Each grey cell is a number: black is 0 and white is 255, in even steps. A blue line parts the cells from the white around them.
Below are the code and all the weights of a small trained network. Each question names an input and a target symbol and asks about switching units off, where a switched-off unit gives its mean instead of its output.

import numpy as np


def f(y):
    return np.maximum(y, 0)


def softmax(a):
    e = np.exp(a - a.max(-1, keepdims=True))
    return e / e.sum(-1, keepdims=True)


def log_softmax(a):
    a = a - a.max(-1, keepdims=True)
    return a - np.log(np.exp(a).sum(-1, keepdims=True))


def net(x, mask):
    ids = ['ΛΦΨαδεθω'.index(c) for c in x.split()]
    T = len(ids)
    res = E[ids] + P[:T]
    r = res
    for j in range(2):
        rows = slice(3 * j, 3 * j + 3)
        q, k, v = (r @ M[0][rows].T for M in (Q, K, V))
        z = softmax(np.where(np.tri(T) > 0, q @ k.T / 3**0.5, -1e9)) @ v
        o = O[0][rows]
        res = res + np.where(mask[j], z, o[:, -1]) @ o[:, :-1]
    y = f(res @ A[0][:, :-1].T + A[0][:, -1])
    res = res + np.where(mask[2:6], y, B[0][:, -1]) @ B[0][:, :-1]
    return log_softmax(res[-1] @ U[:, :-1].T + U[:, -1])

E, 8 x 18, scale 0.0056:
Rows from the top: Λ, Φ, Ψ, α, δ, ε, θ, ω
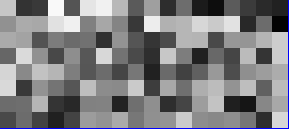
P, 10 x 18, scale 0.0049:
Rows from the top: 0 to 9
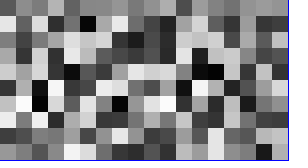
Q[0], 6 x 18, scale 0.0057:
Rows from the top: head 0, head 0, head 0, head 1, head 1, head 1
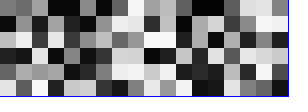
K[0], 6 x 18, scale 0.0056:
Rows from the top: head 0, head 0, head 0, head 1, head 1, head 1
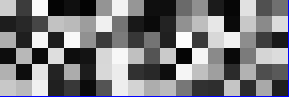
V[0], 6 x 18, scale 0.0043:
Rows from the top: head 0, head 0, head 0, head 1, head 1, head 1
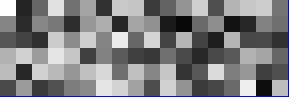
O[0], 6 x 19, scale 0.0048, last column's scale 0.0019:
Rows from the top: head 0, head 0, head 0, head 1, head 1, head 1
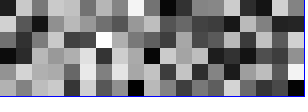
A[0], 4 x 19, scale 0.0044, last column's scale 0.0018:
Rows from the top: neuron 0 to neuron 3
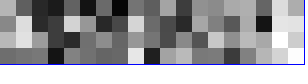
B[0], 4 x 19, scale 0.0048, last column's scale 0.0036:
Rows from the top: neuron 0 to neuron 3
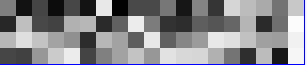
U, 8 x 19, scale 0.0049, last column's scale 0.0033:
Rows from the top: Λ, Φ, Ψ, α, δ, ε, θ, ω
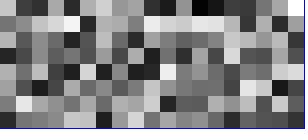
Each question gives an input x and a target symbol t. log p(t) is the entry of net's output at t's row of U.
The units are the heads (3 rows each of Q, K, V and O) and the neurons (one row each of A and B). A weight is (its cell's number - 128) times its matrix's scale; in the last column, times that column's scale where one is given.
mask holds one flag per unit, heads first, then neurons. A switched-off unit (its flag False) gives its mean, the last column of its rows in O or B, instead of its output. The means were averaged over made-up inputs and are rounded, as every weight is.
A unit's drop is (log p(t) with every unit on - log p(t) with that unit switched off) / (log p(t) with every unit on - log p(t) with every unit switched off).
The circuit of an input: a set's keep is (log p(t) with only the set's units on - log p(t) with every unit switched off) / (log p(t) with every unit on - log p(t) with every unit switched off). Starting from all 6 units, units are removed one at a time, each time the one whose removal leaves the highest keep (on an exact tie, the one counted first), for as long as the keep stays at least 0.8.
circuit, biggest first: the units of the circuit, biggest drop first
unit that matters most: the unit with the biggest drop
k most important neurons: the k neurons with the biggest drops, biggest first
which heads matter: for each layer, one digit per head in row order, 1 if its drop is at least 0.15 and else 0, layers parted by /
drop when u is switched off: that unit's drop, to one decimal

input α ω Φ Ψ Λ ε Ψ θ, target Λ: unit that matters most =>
head 0
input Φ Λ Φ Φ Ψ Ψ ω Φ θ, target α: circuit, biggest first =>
[head 1; neuron 0]
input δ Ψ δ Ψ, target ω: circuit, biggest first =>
[head 0; head 1; neuron 1]
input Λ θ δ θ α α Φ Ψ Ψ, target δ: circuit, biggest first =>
[head 1; head 0]
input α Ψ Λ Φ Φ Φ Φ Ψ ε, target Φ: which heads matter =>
00
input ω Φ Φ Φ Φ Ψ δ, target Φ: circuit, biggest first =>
[head 1; head 0; neuron 3; neuron 2]
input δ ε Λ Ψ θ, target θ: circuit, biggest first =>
[head 0; head 1; neuron 2]
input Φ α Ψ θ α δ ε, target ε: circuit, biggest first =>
[head 0; head 1]
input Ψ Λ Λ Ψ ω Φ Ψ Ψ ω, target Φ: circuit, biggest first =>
[neuron 3; neuron 1]
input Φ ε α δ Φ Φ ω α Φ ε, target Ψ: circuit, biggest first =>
[head 1; neuron 0; neuron 2]
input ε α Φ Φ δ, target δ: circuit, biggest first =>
[head 1; head 0]
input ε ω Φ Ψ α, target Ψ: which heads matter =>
01
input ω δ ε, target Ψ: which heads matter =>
01
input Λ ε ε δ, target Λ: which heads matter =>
10
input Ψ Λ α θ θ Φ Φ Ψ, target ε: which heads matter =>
11
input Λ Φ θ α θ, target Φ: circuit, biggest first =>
[neuron 3; head 1; neuron 2]
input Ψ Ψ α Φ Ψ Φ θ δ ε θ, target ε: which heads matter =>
11
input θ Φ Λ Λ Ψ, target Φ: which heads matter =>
01
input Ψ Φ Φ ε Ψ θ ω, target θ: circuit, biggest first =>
[head 1; head 0; neuron 2; neuron 1]
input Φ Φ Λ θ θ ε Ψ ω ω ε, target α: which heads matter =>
01
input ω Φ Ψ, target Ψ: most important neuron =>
[neuron 0]
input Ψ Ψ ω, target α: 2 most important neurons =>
[neuron 0; neuron 1]
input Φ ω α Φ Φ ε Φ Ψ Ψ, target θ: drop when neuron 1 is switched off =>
0.1
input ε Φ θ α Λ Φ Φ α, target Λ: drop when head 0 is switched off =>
1.1
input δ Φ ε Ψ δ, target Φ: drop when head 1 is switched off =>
0.2
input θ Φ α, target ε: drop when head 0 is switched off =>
0.8
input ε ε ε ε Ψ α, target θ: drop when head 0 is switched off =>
0.4
